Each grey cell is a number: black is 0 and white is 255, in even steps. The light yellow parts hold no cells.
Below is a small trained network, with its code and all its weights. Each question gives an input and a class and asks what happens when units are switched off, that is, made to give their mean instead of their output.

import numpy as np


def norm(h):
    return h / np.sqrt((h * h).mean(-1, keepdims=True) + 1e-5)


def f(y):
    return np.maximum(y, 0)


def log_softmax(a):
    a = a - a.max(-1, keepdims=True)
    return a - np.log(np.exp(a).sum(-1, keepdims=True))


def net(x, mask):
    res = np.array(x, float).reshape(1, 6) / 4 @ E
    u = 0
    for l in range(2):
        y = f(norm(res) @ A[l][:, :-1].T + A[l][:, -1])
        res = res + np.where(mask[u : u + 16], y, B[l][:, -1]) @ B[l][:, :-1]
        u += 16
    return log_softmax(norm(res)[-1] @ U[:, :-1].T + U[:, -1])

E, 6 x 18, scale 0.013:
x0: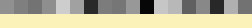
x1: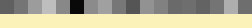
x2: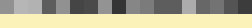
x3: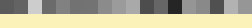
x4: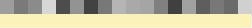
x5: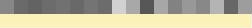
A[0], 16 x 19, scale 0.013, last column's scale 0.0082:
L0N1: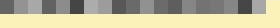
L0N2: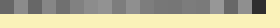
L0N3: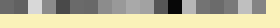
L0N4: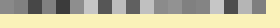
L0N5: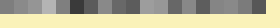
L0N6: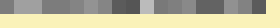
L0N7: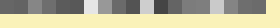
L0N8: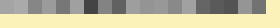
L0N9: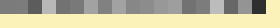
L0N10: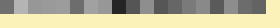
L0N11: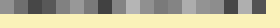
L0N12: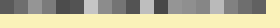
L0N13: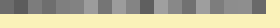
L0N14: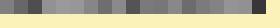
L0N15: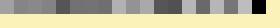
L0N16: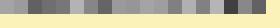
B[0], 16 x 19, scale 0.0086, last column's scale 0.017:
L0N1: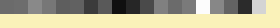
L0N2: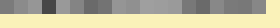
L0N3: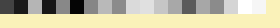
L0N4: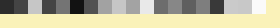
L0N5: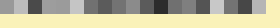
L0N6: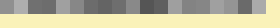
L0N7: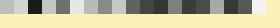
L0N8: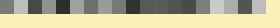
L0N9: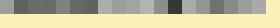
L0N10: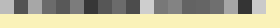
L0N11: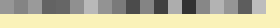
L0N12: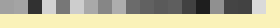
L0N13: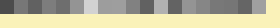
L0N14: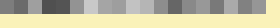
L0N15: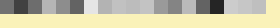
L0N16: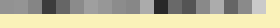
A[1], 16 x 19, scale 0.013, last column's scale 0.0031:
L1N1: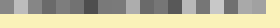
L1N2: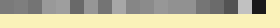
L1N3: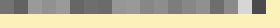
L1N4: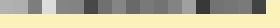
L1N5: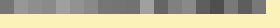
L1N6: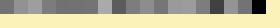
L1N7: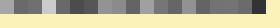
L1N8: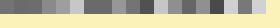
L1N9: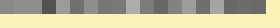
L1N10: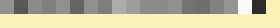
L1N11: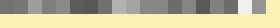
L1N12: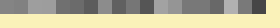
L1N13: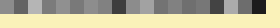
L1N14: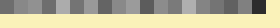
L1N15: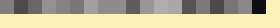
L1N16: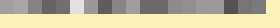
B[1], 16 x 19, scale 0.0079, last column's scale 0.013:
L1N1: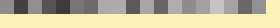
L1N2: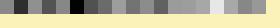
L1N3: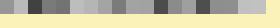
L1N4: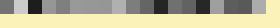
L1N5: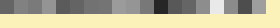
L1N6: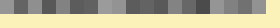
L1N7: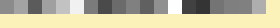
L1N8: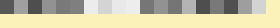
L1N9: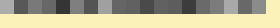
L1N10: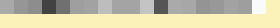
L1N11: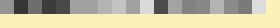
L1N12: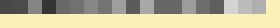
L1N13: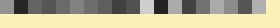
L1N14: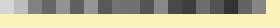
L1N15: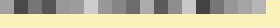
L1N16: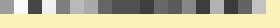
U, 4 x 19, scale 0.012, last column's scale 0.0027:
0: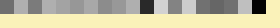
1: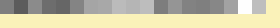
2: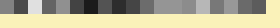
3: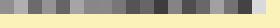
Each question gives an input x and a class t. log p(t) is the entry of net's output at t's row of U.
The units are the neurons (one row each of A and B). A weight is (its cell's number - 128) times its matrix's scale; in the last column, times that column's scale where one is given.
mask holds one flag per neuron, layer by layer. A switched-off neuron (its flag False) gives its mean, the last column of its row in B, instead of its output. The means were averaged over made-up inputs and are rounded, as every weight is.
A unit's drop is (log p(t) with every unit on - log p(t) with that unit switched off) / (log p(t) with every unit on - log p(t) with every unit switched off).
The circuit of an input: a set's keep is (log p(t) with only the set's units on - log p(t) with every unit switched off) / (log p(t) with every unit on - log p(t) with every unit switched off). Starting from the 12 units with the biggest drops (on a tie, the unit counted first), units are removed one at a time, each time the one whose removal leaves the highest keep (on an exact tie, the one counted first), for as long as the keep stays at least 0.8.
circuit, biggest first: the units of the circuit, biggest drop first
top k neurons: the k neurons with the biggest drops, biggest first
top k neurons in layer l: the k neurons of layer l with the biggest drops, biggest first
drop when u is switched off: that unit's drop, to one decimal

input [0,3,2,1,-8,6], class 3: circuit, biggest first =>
(L0N3)
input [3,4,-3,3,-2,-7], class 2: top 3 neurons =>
(L0N7, L0N12, L0N1)
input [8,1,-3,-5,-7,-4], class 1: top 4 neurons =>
(L0N7, L1N8, L0N12, L0N5)
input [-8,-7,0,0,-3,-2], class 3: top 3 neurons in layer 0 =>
(L0N7, L0N12, L0N3)
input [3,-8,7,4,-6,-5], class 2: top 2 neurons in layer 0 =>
(L0N7, L0N12)
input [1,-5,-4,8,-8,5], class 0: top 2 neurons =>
(L0N3, L0N4)
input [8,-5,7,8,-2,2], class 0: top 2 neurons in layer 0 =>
(L0N4, L0N3)
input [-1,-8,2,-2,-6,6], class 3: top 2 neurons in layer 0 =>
(L0N3, L0N15)
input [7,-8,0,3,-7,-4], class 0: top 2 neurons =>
(L1N8, L0N4)
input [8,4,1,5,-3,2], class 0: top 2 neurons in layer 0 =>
(L0N3, L0N4)
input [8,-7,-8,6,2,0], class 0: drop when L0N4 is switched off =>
0.5
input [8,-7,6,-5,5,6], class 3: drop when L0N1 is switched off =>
0.0
